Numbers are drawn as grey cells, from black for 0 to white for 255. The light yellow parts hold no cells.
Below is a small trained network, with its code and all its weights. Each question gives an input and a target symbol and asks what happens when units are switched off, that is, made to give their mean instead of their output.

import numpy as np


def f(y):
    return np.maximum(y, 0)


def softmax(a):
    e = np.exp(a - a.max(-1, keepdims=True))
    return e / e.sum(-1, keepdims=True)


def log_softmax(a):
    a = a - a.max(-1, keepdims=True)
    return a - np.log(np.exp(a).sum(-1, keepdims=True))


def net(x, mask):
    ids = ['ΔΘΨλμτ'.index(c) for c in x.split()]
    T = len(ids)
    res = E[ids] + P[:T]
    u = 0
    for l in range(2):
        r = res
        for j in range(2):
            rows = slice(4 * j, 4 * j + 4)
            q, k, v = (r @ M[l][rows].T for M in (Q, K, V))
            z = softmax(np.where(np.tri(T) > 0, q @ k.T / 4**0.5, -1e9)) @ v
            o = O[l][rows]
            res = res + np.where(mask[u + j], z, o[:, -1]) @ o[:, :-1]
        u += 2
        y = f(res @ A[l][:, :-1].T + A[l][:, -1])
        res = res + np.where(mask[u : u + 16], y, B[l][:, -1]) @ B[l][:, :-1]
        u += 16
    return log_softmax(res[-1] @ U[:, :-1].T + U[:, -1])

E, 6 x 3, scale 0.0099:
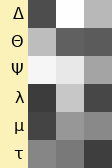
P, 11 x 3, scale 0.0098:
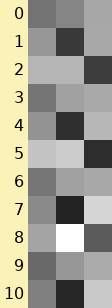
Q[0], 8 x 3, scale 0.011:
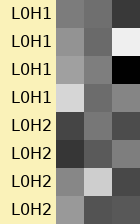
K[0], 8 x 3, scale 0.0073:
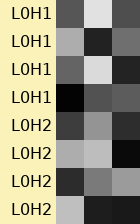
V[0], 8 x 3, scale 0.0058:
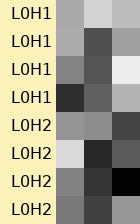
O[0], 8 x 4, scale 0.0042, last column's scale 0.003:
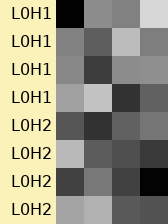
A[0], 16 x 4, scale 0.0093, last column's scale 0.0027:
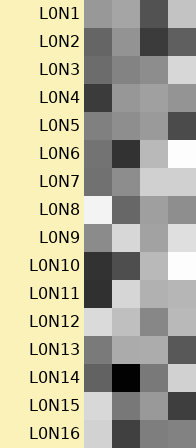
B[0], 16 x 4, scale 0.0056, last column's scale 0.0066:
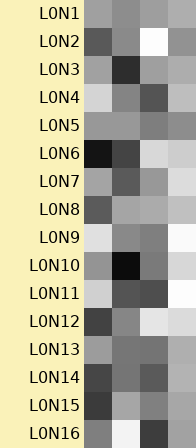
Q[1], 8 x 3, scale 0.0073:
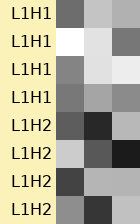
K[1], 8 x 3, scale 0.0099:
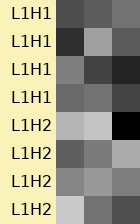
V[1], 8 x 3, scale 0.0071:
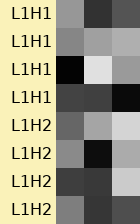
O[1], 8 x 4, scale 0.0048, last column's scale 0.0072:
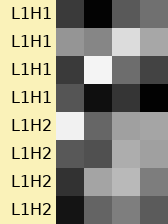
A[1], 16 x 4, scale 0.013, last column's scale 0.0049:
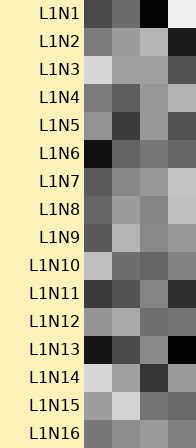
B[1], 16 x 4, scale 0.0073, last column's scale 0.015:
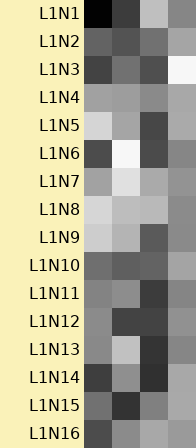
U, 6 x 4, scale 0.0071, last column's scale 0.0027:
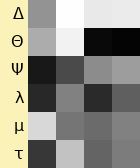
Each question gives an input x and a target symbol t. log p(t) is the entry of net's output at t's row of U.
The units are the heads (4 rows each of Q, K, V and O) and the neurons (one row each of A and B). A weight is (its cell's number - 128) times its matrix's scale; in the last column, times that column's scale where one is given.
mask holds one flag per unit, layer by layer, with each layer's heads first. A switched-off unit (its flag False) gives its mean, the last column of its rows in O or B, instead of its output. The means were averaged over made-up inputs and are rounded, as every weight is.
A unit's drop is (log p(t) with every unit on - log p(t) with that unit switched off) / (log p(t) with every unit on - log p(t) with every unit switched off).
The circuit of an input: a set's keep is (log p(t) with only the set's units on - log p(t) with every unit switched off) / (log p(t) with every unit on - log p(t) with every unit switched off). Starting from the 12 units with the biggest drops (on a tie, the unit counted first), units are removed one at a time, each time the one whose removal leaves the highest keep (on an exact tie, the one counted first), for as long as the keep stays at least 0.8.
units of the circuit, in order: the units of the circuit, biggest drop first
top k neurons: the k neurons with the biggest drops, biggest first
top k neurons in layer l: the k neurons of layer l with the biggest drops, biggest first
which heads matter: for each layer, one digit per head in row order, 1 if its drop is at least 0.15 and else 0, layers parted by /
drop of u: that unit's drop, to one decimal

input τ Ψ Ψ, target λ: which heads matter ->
00 / 01
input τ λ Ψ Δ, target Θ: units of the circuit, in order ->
[L1N14; L0N11; L0N6; L0N4]
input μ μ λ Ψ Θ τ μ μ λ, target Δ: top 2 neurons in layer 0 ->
[L0N6; L0N10]
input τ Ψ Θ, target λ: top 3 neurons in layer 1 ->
[L1N14; L1N15; L1N5]
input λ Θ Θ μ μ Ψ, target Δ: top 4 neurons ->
[L0N12; L0N6; L0N10; L1N8]
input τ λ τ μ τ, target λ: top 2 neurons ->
[L1N1; L0N12]
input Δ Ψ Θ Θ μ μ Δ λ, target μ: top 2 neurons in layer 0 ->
[L0N11; L0N10]
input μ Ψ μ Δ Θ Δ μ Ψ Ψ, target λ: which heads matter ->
00 / 00
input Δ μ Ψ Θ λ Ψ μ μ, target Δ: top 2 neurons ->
[L0N12; L0N1]
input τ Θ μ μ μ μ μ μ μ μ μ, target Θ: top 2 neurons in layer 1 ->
[L1N5; L1N13]
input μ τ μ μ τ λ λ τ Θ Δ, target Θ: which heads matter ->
00 / 10
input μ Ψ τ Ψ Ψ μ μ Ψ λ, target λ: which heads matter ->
00 / 01
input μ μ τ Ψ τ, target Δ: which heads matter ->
00 / 10
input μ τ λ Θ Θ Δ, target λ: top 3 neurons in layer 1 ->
[L1N14; L1N15; L1N5]
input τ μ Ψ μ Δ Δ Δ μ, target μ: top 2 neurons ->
[L1N5; L0N10]
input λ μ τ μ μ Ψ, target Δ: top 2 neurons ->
[L0N12; L0N10]
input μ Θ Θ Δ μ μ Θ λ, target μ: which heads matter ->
00 / 10
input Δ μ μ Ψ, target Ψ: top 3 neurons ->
[L1N3; L0N6; L0N9]
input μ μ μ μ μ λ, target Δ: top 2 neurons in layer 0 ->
[L0N2; L0N10]
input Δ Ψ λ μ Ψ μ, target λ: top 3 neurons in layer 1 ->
[L1N14; L1N3; L1N15]
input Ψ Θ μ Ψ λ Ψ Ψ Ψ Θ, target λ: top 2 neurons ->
[L0N6; L1N14]
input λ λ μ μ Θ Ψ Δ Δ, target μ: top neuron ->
[L1N5]
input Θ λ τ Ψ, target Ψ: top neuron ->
[L0N6]
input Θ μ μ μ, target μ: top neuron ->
[L1N3]
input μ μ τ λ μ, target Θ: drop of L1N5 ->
0.3
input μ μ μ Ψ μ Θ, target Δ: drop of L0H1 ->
-0.1
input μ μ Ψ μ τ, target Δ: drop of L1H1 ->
0.4
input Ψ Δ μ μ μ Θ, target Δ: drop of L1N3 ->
0.1
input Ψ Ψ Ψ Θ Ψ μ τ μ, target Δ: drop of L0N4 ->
0.0
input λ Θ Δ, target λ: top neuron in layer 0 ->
[L0N16]
